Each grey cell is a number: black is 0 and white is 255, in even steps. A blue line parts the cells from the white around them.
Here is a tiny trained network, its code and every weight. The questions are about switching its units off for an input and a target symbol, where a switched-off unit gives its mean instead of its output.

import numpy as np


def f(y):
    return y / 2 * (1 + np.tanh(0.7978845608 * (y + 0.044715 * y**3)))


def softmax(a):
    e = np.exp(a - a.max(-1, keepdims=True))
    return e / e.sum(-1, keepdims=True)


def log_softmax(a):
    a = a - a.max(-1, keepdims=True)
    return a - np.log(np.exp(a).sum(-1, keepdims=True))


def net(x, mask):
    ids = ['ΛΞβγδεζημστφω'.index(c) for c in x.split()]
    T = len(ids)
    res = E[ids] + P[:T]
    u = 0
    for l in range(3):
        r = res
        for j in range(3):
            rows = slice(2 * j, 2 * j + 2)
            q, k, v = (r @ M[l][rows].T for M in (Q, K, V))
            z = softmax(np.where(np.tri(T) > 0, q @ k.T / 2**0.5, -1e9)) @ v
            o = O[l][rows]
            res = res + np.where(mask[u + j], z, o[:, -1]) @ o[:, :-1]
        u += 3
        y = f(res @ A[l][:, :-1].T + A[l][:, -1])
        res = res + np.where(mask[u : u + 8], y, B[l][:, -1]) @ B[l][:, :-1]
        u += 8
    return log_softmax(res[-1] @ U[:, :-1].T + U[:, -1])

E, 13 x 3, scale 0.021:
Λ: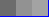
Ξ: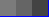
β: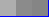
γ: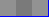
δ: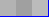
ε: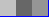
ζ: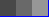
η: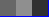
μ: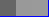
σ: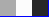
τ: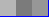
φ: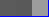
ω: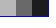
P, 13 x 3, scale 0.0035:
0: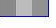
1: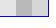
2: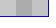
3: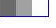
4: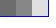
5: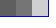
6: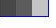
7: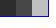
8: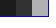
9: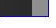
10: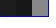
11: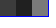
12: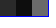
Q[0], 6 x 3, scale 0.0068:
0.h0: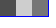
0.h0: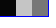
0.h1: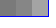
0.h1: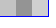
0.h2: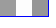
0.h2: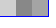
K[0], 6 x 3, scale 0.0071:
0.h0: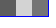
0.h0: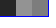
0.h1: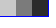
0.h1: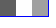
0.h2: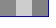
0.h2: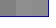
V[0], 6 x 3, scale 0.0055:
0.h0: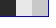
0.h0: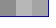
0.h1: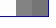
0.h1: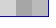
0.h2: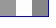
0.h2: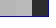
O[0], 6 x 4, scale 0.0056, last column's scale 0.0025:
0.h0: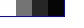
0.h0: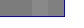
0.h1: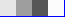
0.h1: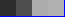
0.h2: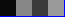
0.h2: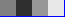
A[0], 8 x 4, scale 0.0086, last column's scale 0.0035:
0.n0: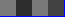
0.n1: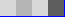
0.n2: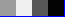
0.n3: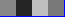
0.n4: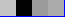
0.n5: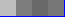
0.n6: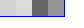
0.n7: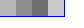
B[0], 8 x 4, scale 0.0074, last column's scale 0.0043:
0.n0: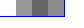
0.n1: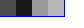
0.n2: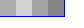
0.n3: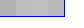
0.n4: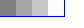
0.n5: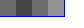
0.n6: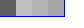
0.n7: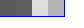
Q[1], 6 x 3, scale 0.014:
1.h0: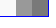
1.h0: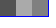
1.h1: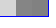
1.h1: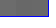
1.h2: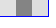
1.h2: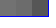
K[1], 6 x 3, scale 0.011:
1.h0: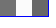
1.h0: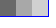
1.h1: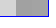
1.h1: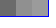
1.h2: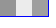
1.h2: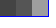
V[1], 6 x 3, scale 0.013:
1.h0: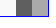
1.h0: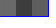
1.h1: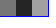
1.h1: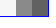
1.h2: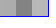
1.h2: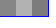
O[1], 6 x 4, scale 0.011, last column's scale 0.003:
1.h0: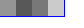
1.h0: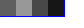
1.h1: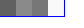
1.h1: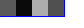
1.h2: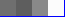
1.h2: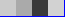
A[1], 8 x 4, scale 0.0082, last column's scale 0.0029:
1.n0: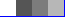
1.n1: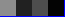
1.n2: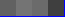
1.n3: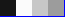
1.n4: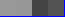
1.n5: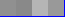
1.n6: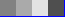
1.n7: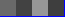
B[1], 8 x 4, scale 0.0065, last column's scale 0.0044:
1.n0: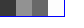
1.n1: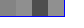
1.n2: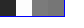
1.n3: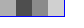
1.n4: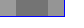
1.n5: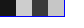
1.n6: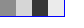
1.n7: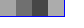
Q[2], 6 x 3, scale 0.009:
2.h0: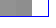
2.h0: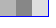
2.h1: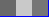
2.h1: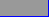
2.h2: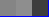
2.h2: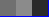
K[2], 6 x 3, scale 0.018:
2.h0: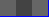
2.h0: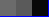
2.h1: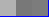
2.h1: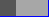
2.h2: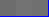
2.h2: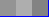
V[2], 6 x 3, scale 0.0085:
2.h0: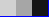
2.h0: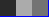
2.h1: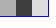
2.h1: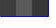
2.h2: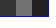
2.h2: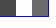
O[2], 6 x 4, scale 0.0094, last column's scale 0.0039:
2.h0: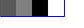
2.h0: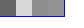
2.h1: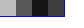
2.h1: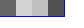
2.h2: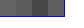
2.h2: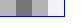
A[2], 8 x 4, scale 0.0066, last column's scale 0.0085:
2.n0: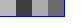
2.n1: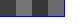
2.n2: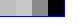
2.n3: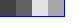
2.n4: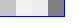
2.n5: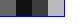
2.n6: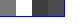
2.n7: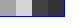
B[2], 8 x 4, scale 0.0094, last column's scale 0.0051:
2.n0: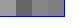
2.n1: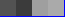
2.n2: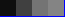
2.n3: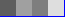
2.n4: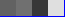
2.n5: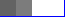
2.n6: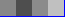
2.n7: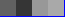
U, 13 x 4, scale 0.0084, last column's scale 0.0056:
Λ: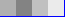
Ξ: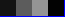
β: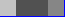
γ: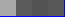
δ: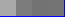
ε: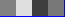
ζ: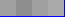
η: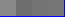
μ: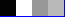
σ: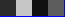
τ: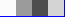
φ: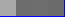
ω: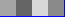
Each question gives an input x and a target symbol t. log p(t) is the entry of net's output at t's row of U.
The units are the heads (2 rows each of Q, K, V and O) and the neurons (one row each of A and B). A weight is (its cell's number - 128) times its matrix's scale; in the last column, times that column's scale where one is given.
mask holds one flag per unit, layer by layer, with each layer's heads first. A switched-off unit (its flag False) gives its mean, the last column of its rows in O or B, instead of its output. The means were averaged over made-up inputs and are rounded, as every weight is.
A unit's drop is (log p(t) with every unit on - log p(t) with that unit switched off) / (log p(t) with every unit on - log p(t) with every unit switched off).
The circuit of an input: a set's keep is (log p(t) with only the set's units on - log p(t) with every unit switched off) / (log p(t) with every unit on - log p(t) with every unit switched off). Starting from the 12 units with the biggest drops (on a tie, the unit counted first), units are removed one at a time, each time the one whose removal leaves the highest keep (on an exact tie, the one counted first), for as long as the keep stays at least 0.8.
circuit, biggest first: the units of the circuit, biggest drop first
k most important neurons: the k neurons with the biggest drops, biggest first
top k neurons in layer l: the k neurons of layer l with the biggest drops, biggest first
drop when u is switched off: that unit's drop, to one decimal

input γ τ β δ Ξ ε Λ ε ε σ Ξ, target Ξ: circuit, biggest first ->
[2.h0; 0.n2; 2.n5; 1.h0]
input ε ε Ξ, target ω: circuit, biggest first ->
[2.h0; 2.n5; 1.h0]
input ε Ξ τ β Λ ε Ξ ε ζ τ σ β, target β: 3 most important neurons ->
[0.n2; 0.n6; 0.n1]
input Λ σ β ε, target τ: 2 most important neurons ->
[0.n2; 2.n5]
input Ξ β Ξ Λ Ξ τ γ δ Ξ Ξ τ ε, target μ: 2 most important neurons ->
[0.n4; 0.n3]
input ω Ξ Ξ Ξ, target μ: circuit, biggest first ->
[2.h1]
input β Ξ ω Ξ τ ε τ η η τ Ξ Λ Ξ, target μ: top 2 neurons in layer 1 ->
[1.n3; 1.n2]
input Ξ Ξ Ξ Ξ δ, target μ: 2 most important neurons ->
[0.n3; 2.n3]
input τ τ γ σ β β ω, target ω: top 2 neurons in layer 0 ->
[0.n0; 0.n1]
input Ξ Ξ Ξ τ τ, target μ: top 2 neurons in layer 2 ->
[2.n3; 2.n6]
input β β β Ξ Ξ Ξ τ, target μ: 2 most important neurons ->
[0.n3; 0.n4]
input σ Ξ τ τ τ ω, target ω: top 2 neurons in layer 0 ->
[0.n1; 0.n2]
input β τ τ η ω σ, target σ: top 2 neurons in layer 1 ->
[1.n6; 1.n5]
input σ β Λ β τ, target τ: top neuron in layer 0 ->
[0.n2]
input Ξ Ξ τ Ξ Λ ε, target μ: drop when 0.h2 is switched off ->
-0.1
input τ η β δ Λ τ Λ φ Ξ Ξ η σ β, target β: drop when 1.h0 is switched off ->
0.1
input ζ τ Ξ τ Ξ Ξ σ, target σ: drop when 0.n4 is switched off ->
-0.1
